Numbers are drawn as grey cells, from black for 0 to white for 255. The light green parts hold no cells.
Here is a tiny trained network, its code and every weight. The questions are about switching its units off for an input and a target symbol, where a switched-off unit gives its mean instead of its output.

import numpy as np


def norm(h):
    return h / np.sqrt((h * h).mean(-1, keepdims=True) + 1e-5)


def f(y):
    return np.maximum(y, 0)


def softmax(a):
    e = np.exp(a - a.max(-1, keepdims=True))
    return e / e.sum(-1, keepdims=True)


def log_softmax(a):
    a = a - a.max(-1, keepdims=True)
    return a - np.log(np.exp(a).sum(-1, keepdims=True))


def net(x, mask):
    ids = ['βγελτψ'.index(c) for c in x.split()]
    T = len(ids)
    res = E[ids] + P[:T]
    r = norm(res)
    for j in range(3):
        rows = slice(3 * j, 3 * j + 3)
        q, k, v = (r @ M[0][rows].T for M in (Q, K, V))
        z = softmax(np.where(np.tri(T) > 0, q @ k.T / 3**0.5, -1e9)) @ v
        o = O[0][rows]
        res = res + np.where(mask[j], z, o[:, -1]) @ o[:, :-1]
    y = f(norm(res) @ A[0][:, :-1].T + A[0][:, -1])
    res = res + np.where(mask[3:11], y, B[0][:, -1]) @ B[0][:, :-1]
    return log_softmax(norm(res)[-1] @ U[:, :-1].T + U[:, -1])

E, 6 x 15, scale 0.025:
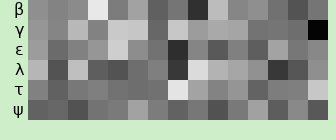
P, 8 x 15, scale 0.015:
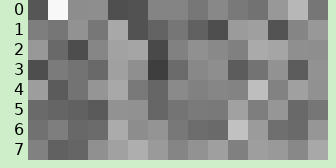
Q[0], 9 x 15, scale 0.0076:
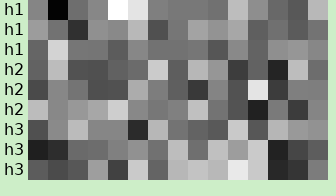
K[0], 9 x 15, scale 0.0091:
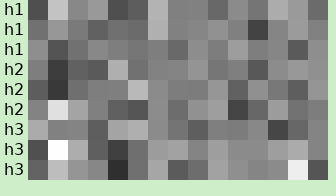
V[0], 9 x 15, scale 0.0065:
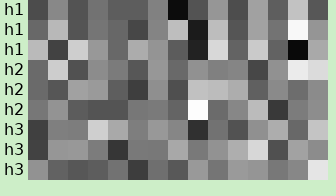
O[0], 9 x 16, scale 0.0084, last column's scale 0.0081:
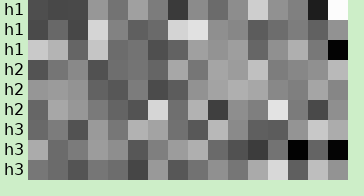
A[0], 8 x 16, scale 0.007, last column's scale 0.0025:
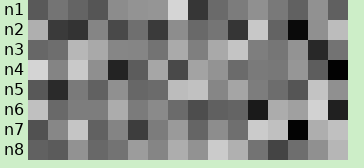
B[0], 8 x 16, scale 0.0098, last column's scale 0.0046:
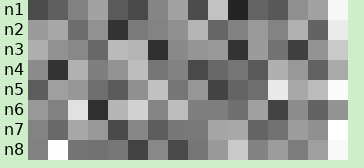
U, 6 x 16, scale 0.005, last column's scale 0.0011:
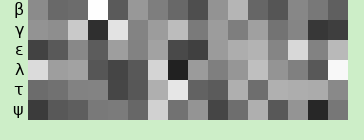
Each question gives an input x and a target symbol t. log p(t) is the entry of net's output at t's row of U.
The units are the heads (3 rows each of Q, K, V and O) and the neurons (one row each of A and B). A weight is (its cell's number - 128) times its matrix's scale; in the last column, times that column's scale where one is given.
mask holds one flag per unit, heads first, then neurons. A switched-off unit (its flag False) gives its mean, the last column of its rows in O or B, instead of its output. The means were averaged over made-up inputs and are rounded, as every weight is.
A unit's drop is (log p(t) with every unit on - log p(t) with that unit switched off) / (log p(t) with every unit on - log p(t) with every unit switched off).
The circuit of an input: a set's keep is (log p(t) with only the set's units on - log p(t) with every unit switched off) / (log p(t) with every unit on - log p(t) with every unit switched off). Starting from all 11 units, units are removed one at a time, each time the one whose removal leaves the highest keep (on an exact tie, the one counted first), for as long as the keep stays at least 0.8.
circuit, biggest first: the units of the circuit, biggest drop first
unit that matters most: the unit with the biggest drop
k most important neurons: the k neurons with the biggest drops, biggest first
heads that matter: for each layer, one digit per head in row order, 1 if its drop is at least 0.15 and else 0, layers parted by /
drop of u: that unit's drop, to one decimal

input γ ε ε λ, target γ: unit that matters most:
h3
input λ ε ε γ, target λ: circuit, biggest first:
h2, h1
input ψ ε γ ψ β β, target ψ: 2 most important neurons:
n2, n7
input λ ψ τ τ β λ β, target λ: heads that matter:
101
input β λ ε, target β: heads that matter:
110
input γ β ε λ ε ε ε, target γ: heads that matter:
110
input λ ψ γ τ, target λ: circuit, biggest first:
h2, h3
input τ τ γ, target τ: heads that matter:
101
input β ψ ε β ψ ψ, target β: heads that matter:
101
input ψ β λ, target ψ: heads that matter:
100
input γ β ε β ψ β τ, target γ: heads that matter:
011
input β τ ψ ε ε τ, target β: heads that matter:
111
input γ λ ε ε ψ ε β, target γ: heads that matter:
001
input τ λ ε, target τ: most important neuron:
n5
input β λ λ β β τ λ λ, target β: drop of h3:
0.4
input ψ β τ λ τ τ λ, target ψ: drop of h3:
0.2
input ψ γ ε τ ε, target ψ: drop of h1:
0.7
